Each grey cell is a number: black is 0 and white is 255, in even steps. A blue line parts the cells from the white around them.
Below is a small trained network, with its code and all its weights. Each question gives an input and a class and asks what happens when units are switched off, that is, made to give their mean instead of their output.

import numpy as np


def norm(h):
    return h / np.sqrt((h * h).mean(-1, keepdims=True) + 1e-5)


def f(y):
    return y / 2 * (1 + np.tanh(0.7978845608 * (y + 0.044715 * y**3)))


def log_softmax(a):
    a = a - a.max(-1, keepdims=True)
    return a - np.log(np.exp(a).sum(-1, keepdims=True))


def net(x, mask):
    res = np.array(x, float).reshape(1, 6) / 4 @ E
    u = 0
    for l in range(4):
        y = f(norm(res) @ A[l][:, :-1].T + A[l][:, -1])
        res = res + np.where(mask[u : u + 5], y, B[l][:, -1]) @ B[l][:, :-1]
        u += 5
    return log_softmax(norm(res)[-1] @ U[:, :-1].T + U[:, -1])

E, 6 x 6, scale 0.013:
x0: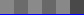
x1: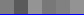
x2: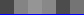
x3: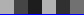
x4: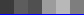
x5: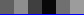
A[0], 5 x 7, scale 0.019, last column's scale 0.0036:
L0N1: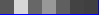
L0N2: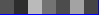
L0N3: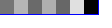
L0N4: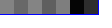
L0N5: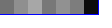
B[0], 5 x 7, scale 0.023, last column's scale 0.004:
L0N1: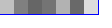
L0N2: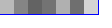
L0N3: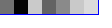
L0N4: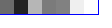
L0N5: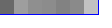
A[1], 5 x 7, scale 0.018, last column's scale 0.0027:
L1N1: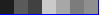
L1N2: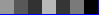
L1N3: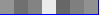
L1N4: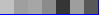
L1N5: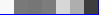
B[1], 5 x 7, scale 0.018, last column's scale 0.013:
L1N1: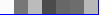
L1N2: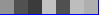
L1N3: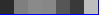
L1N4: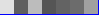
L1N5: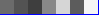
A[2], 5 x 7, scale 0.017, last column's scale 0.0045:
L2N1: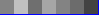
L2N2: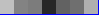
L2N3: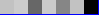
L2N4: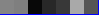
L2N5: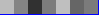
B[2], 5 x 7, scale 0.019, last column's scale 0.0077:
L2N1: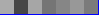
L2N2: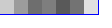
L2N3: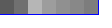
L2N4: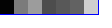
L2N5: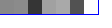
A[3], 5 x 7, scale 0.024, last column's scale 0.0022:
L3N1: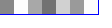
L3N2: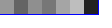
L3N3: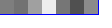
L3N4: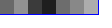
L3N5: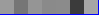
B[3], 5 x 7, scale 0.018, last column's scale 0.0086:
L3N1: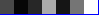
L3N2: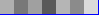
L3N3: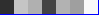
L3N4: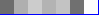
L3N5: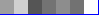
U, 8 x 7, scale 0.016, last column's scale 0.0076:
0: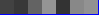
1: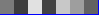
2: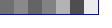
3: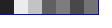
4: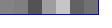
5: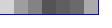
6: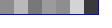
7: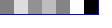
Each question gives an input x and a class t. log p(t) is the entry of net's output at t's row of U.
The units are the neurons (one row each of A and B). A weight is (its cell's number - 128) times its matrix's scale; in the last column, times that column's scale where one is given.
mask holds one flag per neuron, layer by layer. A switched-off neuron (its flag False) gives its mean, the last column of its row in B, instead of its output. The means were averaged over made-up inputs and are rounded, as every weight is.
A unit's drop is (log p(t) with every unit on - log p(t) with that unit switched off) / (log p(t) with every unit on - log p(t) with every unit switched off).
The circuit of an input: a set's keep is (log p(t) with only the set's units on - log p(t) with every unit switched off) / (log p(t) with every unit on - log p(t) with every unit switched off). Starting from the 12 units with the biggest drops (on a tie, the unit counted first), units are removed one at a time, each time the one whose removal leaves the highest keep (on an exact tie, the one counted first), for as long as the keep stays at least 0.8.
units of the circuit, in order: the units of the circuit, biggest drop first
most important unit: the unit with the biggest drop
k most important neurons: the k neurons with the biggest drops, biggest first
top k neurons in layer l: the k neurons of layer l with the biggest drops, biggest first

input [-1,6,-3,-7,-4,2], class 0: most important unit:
L3N1
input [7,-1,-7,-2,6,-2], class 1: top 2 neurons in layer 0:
[L0N4, L0N1]
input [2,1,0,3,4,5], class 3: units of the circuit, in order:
[L2N4, L3N4]
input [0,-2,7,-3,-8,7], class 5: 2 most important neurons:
[L2N2, L1N4]
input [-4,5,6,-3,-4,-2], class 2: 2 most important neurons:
[L0N2, L1N5]
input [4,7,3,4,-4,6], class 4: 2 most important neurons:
[L0N2, L1N5]
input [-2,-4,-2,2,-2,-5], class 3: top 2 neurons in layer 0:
[L0N2, L0N1]
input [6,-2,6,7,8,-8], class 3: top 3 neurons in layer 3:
[L3N3, L3N1, L3N5]
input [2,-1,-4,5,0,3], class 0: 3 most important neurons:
[L1N2, L0N1, L0N2]
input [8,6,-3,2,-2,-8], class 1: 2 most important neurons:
[L0N4, L2N5]
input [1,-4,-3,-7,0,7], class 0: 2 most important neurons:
[L3N1, L1N2]
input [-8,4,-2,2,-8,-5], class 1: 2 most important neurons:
[L0N3, L1N1]
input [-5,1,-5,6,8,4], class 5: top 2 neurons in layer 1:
[L1N1, L1N5]
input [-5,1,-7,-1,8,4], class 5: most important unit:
L1N1
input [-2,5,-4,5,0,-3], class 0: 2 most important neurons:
[L1N2, L0N1]
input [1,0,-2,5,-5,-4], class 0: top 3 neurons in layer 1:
[L1N2, L1N1, L1N3]
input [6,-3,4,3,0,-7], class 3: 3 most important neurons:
[L1N3, L3N3, L0N3]
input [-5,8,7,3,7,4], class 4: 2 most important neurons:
[L0N2, L2N5]
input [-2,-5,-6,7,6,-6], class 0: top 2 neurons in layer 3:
[L3N4, L3N2]
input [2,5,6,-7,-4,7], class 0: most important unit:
L3N1
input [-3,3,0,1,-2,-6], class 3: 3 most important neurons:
[L0N1, L1N3, L3N3]
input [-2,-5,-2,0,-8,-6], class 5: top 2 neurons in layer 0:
[L0N2, L0N1]
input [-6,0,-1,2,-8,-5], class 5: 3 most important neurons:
[L1N4, L0N4, L2N2]
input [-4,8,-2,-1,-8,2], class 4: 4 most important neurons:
[L1N5, L0N2, L2N5, L1N1]
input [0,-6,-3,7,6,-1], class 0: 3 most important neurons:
[L1N2, L0N2, L2N4]
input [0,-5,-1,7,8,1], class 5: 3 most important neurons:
[L1N1, L3N1, L2N2]
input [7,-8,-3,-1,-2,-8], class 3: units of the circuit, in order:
[L3N3]
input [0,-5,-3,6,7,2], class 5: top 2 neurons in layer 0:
[L0N2, L0N1]
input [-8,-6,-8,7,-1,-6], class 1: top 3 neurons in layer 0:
[L0N3, L0N1, L0N2]
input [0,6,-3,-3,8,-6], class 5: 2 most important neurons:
[L1N1, L0N1]
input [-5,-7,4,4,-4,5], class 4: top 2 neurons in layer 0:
[L0N1, L0N4]
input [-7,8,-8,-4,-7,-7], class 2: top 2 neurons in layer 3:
[L3N5, L3N4]
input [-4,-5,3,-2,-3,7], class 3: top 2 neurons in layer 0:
[L0N2, L0N4]
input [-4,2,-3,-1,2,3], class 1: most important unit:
L0N3
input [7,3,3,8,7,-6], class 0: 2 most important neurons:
[L1N2, L1N3]
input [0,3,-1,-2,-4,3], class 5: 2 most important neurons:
[L0N1, L2N2]
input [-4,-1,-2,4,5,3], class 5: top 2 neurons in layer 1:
[L1N1, L1N5]
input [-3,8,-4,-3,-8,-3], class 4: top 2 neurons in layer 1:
[L1N5, L1N1]
